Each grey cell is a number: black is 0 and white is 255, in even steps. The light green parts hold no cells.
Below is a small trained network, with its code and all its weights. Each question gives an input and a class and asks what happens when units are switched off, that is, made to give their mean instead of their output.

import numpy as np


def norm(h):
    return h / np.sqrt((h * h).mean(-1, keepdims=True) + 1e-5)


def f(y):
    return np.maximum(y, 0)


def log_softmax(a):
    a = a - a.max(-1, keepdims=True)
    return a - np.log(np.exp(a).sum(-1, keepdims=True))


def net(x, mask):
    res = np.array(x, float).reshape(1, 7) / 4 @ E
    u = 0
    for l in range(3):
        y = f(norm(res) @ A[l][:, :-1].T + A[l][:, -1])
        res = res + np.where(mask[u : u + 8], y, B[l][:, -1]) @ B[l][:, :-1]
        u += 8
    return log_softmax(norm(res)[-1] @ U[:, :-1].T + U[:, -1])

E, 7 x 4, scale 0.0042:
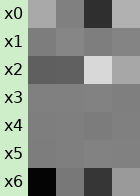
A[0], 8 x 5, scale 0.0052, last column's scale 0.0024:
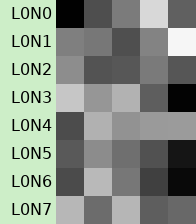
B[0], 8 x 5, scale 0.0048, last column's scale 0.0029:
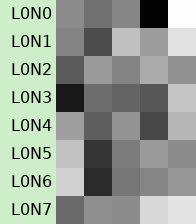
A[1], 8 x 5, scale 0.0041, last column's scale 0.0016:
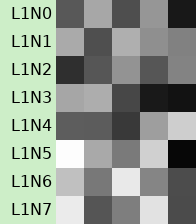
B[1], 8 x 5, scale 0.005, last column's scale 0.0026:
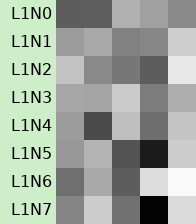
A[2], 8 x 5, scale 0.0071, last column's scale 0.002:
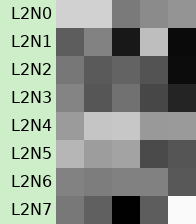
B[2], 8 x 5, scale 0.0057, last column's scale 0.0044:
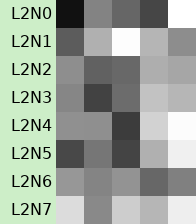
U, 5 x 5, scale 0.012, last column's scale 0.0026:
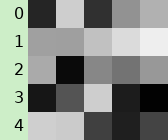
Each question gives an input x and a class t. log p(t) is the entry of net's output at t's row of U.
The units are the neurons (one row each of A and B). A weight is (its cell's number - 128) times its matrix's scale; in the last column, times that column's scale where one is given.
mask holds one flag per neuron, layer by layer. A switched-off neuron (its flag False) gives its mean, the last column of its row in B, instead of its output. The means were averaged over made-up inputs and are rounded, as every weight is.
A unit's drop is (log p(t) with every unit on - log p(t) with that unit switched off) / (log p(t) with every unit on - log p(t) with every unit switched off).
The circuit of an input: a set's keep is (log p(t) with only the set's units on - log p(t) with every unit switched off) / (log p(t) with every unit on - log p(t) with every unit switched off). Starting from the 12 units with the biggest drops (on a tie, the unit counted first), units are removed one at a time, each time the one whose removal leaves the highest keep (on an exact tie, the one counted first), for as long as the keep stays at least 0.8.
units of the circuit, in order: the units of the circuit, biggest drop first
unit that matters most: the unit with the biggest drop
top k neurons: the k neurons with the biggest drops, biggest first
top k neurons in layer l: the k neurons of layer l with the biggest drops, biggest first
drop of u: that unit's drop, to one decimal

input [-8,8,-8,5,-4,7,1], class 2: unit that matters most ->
L0N6
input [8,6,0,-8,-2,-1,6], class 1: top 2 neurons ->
L2N1; L2N7
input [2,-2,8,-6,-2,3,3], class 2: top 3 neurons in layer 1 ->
L1N2; L1N7; L1N3
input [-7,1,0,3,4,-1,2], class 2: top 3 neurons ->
L2N0; L0N6; L2N3
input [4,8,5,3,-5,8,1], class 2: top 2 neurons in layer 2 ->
L2N0; L2N4
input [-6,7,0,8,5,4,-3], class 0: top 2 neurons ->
L2N7; L0N1
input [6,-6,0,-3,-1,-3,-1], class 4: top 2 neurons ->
L1N5; L2N7
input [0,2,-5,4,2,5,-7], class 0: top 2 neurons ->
L2N0; L2N5
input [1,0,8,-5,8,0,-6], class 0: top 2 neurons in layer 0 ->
L0N1; L0N0
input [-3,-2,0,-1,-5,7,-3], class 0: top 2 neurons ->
L2N7; L0N1
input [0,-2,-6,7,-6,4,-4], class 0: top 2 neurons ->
L2N0; L2N5
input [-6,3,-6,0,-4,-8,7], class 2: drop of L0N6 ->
0.0
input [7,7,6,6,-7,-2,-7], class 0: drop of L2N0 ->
0.1
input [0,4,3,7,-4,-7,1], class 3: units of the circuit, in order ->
L0N0
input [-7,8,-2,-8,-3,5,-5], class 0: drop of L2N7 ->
0.2
